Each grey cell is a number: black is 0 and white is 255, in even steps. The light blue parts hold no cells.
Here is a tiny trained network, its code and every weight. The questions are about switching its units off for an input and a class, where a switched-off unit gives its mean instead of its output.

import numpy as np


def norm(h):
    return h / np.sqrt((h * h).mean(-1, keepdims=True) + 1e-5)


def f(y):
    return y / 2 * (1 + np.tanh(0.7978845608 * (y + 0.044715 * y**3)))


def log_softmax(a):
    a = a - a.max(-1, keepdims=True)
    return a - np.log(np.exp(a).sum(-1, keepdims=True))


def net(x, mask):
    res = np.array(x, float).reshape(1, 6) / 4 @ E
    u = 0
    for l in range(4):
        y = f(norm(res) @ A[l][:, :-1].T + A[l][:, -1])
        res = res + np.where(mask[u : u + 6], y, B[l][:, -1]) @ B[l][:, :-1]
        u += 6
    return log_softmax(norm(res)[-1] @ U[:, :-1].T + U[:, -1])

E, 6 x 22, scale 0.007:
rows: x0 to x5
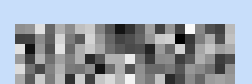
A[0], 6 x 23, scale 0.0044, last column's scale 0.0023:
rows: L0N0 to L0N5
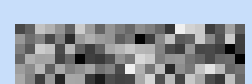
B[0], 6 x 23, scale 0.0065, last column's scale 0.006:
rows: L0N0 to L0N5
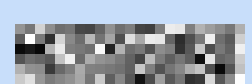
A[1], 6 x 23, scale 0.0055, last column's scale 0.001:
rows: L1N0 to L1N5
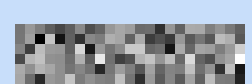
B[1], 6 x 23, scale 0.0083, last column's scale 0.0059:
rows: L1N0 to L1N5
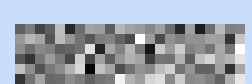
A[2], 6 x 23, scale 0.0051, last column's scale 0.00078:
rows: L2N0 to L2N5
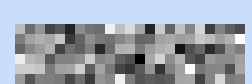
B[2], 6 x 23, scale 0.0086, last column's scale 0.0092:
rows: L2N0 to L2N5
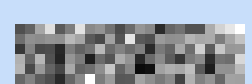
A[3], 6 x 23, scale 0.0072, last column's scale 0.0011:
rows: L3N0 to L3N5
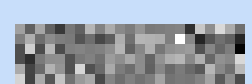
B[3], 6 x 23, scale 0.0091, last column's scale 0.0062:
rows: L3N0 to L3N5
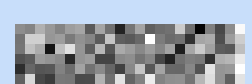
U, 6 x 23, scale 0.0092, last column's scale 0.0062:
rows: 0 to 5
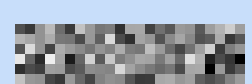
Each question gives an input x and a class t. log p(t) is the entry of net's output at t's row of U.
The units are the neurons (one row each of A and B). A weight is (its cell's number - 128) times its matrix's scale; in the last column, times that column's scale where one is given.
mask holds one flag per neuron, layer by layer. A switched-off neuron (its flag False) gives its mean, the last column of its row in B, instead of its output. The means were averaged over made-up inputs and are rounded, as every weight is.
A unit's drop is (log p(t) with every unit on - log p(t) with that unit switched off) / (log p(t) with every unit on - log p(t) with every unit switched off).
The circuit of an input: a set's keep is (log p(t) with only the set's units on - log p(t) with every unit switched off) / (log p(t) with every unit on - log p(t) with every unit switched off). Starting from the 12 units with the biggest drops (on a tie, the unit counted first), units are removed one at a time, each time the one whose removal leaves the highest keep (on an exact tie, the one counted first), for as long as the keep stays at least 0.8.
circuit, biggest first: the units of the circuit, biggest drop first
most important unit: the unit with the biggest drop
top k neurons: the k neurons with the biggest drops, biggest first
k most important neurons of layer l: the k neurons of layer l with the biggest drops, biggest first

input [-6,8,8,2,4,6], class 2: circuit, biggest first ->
(L3N5)
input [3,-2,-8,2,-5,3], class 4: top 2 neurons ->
(L0N2 L2N0)
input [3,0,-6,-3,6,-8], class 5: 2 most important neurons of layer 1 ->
(L1N4 L1N3)
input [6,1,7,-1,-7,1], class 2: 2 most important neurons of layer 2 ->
(L2N0 L2N2)
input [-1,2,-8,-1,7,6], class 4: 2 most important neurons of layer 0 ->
(L0N2 L0N1)
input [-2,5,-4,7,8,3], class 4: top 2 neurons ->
(L0N2 L1N3)
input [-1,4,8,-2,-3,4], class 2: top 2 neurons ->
(L0N1 L3N5)
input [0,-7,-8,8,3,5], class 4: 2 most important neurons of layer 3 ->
(L3N0 L3N1)
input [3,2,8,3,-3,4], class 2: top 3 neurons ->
(L0N1 L3N5 L1N3)
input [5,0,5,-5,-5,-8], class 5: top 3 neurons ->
(L0N2 L2N0 L2N3)
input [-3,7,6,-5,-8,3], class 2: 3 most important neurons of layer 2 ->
(L2N0 L2N2 L2N4)
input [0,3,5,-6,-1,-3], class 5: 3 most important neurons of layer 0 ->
(L0N2 L0N4 L0N3)
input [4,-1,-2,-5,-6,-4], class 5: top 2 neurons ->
(L0N5 L0N2)
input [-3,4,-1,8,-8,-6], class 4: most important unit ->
L2N0
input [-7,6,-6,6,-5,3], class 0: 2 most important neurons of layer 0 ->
(L0N1 L0N3)
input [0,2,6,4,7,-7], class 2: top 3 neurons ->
(L3N5 L0N1 L2N4)
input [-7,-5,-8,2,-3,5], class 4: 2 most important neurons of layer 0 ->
(L0N2 L0N3)
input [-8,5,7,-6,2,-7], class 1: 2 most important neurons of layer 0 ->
(L0N5 L0N3)
